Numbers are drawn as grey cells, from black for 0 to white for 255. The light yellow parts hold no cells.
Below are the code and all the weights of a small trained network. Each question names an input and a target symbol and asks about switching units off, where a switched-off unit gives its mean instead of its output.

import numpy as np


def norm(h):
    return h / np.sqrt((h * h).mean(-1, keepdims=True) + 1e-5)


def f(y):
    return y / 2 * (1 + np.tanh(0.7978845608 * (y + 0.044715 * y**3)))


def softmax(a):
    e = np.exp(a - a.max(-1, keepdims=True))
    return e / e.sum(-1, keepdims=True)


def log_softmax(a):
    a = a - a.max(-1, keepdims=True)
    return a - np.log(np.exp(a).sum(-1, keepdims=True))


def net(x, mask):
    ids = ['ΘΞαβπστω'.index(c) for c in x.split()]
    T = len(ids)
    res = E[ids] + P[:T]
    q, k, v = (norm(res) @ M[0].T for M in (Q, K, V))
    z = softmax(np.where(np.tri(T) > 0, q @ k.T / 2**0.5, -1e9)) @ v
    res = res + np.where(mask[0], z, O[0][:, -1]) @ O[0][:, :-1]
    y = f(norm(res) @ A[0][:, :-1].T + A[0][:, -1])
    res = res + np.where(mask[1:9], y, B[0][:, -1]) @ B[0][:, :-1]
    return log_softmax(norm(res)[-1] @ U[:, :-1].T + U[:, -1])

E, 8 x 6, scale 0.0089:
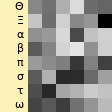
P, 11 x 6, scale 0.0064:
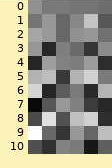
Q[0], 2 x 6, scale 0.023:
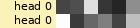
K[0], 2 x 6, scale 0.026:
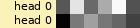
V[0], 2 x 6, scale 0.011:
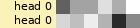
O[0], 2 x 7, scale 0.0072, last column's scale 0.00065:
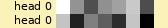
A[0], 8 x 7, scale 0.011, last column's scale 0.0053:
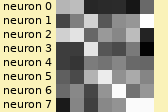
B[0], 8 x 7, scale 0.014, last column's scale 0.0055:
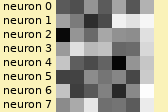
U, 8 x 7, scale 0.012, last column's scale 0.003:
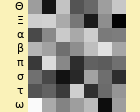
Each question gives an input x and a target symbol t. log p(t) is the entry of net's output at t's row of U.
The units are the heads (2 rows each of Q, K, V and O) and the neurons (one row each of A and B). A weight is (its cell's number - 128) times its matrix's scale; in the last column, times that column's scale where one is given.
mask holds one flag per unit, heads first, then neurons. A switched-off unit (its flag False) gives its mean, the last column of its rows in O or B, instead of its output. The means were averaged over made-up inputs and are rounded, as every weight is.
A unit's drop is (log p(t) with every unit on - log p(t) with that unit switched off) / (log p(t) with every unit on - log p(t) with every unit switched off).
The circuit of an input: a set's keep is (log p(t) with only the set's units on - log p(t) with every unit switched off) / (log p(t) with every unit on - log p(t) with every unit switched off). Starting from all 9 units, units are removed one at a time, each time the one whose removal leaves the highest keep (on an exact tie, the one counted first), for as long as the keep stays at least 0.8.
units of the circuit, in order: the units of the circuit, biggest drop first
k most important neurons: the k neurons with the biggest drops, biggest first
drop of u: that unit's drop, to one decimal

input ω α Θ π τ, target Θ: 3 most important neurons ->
(neuron 6; neuron 7; neuron 3)
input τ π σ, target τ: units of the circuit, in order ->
(head 0; neuron 2; neuron 6)
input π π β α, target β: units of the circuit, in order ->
(neuron 1)
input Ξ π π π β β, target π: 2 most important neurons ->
(neuron 4; neuron 3)
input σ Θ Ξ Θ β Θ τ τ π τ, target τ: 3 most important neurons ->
(neuron 6; neuron 2; neuron 1)
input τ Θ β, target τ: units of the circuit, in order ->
(head 0; neuron 2; neuron 6; neuron 1)
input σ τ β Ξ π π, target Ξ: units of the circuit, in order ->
(head 0; neuron 3)
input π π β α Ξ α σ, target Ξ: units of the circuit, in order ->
(head 0; neuron 3; neuron 5)
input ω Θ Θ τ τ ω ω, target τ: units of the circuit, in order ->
(head 0; neuron 6; neuron 2)
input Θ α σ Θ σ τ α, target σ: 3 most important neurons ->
(neuron 1; neuron 3; neuron 6)
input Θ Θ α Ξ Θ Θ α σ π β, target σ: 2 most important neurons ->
(neuron 1; neuron 3)
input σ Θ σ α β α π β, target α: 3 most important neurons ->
(neuron 6; neuron 4; neuron 7)
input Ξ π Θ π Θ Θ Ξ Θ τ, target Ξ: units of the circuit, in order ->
(neuron 3; head 0)
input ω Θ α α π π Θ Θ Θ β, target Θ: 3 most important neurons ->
(neuron 2; neuron 3; neuron 5)
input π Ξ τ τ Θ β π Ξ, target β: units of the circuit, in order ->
(head 0)
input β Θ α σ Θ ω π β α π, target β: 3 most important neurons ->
(neuron 5; neuron 6; neuron 4)
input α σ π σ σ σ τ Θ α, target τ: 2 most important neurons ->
(neuron 2; neuron 6)
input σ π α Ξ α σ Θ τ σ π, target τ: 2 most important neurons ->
(neuron 1; neuron 2)
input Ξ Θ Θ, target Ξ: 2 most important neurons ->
(neuron 3; neuron 4)
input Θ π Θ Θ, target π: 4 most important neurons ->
(neuron 3; neuron 6; neuron 4; neuron 1)
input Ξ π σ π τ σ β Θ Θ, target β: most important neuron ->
(neuron 6)
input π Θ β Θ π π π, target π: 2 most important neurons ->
(neuron 3; neuron 6)
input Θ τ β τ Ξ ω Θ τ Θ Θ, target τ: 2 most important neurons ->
(neuron 6; neuron 2)
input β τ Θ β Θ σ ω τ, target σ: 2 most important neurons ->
(neuron 1; neuron 3)
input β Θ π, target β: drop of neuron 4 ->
0.1
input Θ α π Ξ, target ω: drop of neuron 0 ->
-0.1
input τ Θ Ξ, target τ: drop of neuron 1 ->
0.3
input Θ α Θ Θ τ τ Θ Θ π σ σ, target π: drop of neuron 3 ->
0.3
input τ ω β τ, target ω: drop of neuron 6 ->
0.2
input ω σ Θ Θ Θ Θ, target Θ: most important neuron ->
(neuron 2)
